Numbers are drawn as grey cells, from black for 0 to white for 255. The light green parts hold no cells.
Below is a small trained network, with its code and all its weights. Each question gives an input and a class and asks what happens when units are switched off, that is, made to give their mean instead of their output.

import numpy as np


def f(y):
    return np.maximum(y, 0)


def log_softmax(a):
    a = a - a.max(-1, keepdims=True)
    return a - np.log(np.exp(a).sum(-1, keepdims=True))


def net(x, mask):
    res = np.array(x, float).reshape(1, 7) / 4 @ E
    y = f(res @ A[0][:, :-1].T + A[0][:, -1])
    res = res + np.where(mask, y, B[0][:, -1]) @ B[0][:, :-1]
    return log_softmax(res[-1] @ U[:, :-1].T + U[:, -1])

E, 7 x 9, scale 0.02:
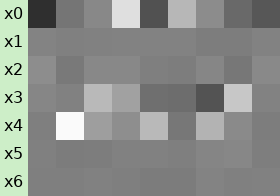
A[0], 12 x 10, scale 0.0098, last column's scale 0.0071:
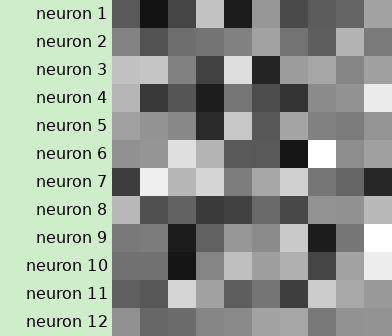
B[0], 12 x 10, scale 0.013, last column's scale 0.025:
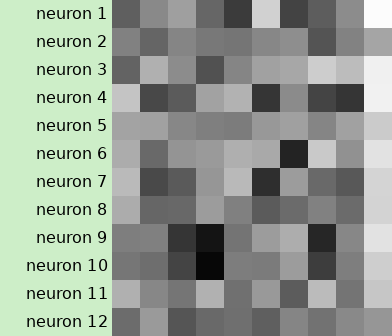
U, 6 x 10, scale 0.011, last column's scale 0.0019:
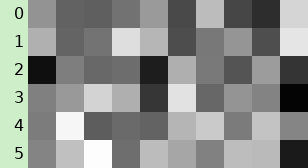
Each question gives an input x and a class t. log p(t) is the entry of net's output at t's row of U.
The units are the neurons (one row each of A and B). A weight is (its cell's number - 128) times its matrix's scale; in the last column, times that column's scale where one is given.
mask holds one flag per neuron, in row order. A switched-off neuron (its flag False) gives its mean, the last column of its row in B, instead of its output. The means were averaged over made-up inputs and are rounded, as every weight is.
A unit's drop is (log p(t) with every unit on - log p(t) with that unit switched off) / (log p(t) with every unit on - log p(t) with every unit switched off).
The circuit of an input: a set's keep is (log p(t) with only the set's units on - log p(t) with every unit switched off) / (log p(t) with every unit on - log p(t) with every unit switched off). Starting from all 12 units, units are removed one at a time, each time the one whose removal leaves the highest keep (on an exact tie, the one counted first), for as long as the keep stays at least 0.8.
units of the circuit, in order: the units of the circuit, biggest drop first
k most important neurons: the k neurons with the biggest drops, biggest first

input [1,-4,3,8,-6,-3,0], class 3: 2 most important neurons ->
(neuron 1; neuron 7)
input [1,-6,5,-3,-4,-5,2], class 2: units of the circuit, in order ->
(neuron 1)
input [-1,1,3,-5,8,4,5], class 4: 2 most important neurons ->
(neuron 3; neuron 4)
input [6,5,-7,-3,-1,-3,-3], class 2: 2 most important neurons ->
(neuron 4; neuron 1)
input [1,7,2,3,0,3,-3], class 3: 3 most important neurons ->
(neuron 4; neuron 7; neuron 3)
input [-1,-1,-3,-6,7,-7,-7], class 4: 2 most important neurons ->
(neuron 4; neuron 3)
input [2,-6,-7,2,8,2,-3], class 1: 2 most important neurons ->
(neuron 7; neuron 9)
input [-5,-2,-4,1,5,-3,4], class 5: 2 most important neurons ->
(neuron 9; neuron 10)
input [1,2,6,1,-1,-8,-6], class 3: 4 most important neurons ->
(neuron 4; neuron 7; neuron 9; neuron 10)
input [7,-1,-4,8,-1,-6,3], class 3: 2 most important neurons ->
(neuron 1; neuron 4)
